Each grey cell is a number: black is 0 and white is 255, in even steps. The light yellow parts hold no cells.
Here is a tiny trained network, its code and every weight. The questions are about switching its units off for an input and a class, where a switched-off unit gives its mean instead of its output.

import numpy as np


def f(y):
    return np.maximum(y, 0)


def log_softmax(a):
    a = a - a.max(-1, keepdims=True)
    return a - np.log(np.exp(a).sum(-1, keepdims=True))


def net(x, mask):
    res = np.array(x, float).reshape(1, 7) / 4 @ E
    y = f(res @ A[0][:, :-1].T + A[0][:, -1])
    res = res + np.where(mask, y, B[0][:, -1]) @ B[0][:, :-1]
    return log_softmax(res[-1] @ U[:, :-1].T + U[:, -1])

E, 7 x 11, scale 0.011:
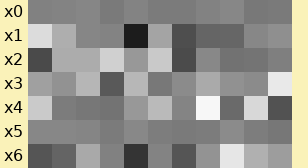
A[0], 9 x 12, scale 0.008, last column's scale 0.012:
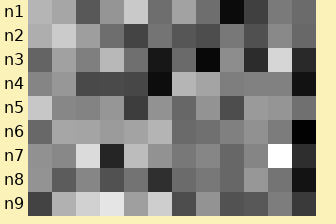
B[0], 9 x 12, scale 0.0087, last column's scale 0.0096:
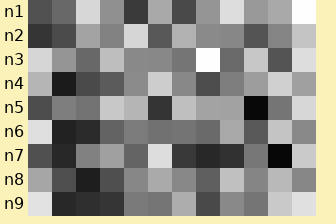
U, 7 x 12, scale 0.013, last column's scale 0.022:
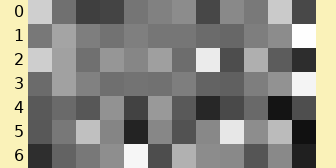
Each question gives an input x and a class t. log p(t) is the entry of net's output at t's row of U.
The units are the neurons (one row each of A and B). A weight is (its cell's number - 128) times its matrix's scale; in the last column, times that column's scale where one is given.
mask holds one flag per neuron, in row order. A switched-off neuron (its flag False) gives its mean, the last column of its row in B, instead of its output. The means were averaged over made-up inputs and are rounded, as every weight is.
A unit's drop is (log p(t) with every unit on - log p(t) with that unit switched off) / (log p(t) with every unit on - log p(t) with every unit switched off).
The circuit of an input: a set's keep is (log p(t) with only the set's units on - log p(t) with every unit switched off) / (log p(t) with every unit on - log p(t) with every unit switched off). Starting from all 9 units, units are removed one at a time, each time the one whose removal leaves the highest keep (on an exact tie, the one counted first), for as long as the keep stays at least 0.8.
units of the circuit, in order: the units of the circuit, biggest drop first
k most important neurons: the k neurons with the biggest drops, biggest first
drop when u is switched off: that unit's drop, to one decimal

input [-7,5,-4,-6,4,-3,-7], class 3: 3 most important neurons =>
n7, n3, n5
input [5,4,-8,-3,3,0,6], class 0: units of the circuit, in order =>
n4
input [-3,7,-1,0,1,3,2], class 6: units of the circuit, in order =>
n5, n2
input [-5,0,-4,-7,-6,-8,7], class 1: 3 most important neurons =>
n1, n7, n3
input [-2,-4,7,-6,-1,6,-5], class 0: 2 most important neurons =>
n9, n7
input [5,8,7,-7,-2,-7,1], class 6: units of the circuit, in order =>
n2, n5
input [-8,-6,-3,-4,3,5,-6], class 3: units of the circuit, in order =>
n5, n1
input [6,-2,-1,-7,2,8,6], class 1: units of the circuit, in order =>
n7, n1
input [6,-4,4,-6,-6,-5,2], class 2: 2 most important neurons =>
n3, n7
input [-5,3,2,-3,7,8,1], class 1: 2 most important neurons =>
n3, n5
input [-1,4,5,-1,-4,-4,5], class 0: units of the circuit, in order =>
n9, n1
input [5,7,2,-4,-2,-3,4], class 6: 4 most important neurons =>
n2, n5, n1, n7
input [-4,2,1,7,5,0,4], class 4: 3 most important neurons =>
n7, n3, n1
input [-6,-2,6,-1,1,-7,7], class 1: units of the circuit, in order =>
n1
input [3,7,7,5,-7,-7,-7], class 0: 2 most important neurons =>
n9, n6
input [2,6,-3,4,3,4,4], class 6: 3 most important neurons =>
n5, n1, n2
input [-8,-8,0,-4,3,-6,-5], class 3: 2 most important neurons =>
n5, n2
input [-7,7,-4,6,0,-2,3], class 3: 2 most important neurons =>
n7, n1
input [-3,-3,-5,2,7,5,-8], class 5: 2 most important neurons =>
n1, n3
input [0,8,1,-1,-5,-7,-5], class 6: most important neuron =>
n2
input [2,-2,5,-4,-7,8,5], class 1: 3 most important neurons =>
n1, n9, n7
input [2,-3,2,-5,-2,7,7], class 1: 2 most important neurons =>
n1, n7
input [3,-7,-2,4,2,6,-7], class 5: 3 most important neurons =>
n1, n5, n2
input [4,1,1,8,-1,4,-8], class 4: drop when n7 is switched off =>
1.3
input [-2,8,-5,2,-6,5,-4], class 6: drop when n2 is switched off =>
1.0
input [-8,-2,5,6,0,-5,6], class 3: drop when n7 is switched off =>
0.1
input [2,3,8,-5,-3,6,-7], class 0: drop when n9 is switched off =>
0.9
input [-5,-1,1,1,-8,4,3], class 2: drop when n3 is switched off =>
0.8
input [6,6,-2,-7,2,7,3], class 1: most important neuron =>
n7
